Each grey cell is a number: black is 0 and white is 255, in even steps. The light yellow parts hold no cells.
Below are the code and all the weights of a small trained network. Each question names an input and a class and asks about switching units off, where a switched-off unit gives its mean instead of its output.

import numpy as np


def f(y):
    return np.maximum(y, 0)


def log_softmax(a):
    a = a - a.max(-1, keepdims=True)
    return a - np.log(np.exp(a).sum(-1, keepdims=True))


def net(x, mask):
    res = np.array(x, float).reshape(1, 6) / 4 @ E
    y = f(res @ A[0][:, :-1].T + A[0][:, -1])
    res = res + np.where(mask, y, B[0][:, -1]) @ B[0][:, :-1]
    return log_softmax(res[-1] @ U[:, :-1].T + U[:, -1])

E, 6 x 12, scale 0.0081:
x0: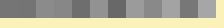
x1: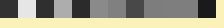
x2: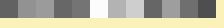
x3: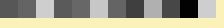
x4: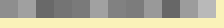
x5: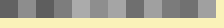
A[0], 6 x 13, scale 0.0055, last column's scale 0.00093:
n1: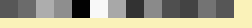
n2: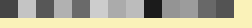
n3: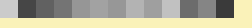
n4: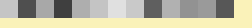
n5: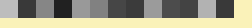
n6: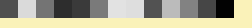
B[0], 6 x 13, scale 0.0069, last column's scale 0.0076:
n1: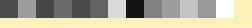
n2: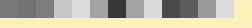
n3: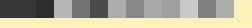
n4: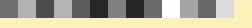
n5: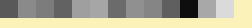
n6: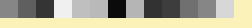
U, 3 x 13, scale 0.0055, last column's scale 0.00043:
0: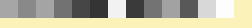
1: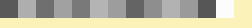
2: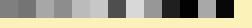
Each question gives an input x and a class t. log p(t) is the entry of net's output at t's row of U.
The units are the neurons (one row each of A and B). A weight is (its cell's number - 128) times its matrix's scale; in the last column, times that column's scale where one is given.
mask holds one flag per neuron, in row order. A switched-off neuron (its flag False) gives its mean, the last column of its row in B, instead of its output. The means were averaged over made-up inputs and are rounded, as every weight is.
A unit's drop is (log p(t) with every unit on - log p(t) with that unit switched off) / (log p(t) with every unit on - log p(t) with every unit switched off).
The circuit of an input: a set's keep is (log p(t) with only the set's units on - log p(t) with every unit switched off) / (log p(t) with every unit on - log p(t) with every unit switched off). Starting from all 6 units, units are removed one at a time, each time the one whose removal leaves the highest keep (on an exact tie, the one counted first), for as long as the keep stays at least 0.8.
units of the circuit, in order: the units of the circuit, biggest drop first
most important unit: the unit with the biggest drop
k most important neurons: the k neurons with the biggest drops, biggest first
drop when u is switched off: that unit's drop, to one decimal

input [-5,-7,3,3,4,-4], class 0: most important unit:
n4
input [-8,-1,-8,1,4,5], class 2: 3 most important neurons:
n1, n4, n5
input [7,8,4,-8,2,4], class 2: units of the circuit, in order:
n2, n6
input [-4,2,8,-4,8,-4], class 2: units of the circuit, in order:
n2, n6
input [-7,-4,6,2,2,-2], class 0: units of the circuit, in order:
n4, n2
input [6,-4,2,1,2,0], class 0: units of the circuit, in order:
n6, n2
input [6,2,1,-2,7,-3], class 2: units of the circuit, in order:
n1, n4
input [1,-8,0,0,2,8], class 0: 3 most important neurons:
n4, n6, n2
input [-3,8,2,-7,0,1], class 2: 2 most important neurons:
n2, n6
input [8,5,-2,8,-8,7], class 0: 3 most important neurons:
n1, n6, n2
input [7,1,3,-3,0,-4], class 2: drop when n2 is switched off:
0.2
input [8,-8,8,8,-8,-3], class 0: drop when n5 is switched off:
0.0
